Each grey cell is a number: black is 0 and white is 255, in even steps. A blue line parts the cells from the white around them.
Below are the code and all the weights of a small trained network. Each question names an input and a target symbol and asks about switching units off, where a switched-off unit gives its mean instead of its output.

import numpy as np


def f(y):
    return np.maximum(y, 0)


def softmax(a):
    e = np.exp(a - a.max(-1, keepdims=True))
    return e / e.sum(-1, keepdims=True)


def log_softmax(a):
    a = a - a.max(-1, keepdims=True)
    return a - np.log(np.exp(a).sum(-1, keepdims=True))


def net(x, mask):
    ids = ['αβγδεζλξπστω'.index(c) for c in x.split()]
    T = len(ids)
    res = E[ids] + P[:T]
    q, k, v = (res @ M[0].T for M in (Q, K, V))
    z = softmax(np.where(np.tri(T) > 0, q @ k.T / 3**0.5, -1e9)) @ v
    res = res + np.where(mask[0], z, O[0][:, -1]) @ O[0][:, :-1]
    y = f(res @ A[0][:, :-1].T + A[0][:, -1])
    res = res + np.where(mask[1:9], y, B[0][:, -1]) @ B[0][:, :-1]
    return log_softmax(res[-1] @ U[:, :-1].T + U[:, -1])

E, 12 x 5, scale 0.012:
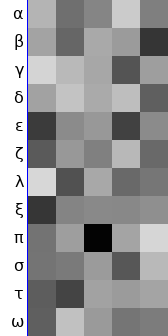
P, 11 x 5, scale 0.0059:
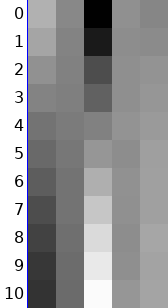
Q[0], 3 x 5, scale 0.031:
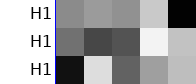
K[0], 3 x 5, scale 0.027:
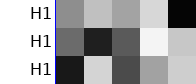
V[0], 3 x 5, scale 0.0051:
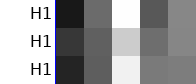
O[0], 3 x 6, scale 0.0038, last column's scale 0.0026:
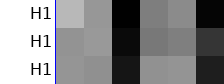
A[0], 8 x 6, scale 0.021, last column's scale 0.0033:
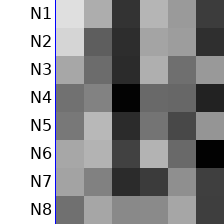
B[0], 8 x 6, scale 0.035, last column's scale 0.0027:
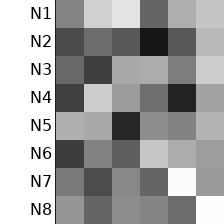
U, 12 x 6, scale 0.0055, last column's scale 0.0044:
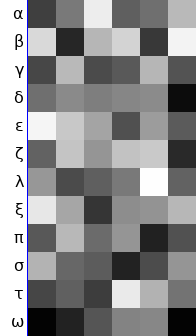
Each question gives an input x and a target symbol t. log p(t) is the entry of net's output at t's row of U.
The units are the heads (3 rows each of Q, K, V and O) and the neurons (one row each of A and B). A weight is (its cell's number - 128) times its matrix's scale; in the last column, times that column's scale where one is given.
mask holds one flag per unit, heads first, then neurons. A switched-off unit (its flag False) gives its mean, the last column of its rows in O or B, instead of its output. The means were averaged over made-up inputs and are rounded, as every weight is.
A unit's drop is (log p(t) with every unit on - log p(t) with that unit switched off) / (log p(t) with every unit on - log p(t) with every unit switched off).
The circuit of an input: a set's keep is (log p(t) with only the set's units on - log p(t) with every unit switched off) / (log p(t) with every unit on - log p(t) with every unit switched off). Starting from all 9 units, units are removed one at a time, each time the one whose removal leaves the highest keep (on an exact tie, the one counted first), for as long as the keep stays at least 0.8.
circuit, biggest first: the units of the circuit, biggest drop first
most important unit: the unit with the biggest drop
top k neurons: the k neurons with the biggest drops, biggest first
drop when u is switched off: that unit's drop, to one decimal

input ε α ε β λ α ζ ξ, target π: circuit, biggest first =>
(H1 N4)
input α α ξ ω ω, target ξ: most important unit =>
H1
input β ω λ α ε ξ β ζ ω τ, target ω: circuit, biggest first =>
(H1 N2 N3)
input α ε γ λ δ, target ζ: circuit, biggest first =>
(N6 H1 N1)
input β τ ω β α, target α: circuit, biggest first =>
(N1 N2)
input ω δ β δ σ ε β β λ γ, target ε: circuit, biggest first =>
(H1 N1 N3)
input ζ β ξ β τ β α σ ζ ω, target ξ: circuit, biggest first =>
(H1 N5)
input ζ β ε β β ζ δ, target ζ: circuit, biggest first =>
(H1 N6 N1)
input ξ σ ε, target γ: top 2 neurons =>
(N4 N7)
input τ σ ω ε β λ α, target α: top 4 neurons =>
(N1 N2 N3 N5)
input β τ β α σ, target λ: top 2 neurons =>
(N7 N4)
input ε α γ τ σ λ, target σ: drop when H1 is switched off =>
1.0
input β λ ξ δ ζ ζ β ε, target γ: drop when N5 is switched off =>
0.4
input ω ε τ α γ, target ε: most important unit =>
N1
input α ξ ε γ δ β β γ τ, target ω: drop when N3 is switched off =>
0.2
